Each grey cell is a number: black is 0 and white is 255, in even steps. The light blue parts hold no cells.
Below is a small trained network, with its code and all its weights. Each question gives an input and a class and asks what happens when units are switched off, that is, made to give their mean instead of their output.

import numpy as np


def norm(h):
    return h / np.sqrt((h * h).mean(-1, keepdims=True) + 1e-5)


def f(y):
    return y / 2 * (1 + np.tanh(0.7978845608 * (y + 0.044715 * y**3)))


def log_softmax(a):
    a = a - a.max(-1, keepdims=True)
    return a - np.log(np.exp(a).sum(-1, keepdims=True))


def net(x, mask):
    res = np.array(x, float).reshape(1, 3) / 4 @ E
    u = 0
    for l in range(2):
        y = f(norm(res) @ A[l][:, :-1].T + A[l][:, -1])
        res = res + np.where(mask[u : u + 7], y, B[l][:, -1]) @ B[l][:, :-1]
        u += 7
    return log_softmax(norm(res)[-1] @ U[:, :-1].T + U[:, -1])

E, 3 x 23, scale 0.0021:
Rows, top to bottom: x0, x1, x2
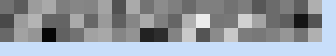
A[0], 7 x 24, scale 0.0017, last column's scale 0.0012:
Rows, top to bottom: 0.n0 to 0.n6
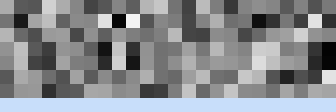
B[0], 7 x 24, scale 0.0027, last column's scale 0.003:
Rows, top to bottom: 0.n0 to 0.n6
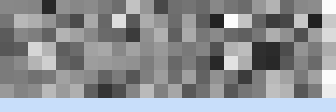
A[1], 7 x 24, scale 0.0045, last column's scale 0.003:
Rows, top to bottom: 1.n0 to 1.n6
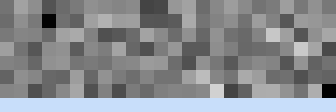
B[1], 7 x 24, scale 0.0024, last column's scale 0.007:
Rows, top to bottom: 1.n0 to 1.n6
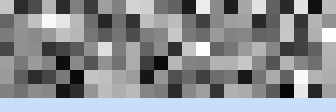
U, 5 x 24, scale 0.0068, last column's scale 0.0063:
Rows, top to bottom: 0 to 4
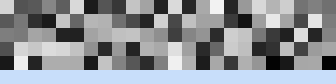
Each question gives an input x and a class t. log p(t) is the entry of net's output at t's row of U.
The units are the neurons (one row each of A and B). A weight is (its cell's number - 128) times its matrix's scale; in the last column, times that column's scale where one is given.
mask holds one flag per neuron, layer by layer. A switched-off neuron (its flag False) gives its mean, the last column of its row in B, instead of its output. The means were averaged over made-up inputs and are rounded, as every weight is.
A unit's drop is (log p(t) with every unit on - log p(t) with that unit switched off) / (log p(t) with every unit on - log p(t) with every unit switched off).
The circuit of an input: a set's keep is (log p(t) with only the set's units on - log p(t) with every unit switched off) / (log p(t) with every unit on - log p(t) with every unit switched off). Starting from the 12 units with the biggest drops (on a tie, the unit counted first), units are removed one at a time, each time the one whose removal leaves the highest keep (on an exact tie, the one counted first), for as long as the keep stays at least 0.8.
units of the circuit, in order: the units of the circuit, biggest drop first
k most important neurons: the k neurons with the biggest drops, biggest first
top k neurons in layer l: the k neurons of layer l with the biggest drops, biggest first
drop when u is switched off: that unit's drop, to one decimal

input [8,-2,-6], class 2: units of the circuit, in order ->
(0.n1)
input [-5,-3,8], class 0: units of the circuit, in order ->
(1.n0, 0.n6)
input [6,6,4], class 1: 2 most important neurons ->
(1.n5, 0.n4)
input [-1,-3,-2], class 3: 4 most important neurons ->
(0.n2, 1.n2, 1.n5, 1.n0)
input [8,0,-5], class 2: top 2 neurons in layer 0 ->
(0.n1, 0.n6)
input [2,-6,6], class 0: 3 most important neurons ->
(1.n0, 0.n5, 1.n5)
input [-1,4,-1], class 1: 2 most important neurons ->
(1.n5, 0.n6)
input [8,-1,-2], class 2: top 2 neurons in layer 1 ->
(1.n2, 1.n1)
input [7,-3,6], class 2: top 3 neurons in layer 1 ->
(1.n0, 1.n2, 1.n4)
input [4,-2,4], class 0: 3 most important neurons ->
(0.n4, 1.n0, 0.n6)
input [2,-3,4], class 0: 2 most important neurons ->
(1.n0, 0.n5)
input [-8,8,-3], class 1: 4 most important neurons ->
(0.n5, 0.n1, 1.n5, 1.n0)
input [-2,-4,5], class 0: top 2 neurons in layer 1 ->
(1.n0, 1.n2)
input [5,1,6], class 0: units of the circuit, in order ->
(0.n6)
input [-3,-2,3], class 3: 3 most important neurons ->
(0.n6, 0.n2, 0.n0)
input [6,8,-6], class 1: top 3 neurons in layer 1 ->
(1.n5, 1.n0, 1.n6)
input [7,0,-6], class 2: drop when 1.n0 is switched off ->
0.1
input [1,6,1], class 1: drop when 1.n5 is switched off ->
0.5
